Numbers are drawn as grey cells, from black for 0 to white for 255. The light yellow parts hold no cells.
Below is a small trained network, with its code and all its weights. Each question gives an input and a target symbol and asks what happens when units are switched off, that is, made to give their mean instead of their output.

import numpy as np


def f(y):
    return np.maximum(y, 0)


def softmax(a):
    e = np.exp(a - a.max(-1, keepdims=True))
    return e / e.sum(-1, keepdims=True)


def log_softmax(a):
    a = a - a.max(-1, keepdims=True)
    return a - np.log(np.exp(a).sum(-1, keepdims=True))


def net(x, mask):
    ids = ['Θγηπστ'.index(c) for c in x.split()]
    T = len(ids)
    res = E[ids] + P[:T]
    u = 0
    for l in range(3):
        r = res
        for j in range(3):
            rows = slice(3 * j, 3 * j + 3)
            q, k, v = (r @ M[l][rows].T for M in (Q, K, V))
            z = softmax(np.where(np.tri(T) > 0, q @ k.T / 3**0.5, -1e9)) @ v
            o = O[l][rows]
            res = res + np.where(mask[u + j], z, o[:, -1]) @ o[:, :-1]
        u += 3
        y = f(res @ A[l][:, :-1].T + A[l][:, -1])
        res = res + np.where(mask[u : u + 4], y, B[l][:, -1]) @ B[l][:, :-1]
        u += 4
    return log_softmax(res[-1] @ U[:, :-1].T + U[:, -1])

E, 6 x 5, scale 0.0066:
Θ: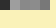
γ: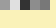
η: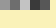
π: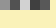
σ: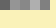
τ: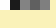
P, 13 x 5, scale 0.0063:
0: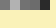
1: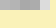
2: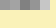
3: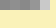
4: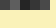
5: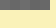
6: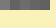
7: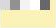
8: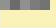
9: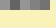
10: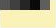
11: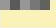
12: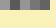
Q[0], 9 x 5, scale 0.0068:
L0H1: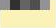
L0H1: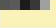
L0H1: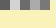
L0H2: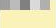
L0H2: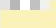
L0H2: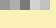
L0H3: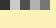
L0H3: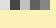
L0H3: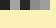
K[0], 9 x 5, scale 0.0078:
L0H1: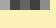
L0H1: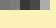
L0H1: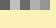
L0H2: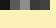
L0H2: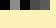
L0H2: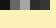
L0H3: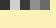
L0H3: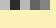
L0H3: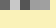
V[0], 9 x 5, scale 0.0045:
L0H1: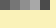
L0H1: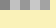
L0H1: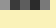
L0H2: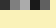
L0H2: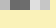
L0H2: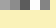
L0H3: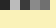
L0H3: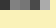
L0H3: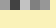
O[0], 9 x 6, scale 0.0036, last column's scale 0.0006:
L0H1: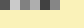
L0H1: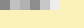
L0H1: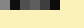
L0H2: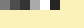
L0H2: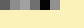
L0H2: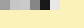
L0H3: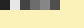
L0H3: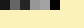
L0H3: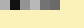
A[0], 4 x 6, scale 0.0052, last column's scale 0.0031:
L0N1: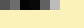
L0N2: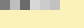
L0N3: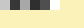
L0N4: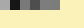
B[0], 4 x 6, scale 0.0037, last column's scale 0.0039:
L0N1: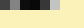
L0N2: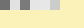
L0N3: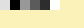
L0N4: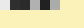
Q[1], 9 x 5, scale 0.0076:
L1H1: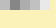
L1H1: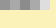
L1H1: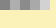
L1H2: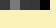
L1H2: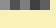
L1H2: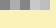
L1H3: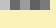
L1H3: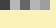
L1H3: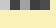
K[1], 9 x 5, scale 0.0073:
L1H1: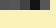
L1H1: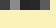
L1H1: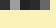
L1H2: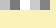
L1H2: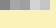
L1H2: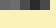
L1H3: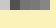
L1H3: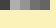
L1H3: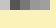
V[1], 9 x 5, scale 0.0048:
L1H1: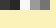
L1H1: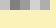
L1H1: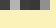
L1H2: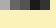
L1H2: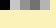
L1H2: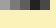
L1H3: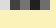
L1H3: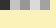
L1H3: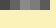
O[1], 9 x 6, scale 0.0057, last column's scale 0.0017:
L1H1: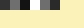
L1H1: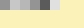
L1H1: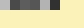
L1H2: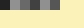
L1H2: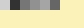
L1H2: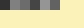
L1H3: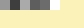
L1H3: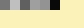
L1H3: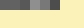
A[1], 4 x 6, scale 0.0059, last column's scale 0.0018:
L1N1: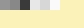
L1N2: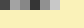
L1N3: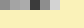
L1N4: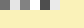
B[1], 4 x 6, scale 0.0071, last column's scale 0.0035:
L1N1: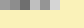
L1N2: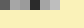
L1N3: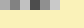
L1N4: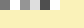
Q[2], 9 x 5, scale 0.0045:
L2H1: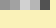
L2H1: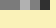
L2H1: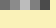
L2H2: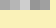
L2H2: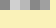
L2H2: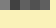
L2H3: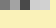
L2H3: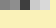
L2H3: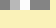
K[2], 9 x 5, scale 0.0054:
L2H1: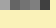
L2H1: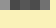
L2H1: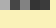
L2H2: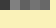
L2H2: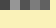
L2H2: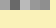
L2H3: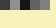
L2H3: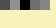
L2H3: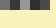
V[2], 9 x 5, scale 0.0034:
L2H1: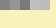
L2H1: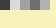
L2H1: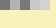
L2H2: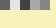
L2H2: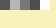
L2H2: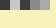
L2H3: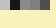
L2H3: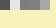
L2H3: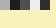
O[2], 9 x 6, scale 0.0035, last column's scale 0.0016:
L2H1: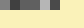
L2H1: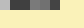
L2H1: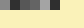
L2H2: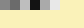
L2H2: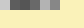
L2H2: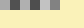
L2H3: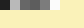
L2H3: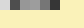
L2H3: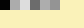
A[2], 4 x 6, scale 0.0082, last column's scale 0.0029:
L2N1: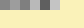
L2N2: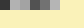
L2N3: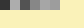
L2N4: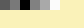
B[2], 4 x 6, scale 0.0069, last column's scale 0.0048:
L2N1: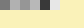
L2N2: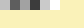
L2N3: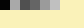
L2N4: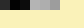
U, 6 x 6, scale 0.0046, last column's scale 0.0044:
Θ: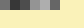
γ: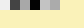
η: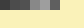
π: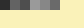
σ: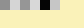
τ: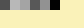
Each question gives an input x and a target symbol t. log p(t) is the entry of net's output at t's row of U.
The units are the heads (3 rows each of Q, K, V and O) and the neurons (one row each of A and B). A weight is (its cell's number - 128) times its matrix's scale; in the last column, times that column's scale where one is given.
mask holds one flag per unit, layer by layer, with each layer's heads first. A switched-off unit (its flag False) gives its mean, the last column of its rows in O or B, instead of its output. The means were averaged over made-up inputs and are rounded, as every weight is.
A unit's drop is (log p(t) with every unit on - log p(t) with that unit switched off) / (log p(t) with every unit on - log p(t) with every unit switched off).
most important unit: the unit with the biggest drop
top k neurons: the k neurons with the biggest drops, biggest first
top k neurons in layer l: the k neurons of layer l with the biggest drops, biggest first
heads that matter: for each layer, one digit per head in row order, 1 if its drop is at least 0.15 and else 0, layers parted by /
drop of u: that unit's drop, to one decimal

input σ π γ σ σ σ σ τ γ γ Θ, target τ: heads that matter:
011 / 110 / 000
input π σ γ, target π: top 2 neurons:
[L2N4, L0N2]
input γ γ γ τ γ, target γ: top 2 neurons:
[L2N2, L0N2]
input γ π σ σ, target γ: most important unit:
L1H1
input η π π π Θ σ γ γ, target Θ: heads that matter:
010 / 110 / 000
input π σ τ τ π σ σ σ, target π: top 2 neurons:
[L0N1, L2N3]
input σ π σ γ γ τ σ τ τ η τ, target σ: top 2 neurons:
[L0N4, L0N3]
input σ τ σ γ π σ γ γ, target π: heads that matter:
010 / 110 / 000
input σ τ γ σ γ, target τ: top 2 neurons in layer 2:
[L2N3, L2N2]
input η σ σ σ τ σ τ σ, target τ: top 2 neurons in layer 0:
[L0N3, L0N4]
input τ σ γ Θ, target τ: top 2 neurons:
[L0N3, L1N4]
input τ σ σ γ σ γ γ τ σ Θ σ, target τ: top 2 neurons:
[L2N2, L0N3]
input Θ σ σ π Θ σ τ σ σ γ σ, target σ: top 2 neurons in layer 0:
[L0N1, L0N2]
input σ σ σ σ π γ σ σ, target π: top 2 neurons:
[L0N1, L0N2]
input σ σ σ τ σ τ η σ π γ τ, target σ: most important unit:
L2H2
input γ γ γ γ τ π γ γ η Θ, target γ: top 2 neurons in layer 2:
[L2N2, L2N1]
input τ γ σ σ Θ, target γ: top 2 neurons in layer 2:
[L2N1, L2N3]
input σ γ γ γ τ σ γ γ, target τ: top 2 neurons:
[L0N3, L1N4]
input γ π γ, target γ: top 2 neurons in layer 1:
[L1N3, L1N2]
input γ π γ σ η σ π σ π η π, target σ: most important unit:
L1H2
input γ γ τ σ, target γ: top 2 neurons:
[L0N1, L2N1]
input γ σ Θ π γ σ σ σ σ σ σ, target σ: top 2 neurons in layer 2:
[L2N2, L2N1]
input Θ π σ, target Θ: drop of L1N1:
0.1
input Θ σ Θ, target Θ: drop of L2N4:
0.3
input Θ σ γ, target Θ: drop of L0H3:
0.3
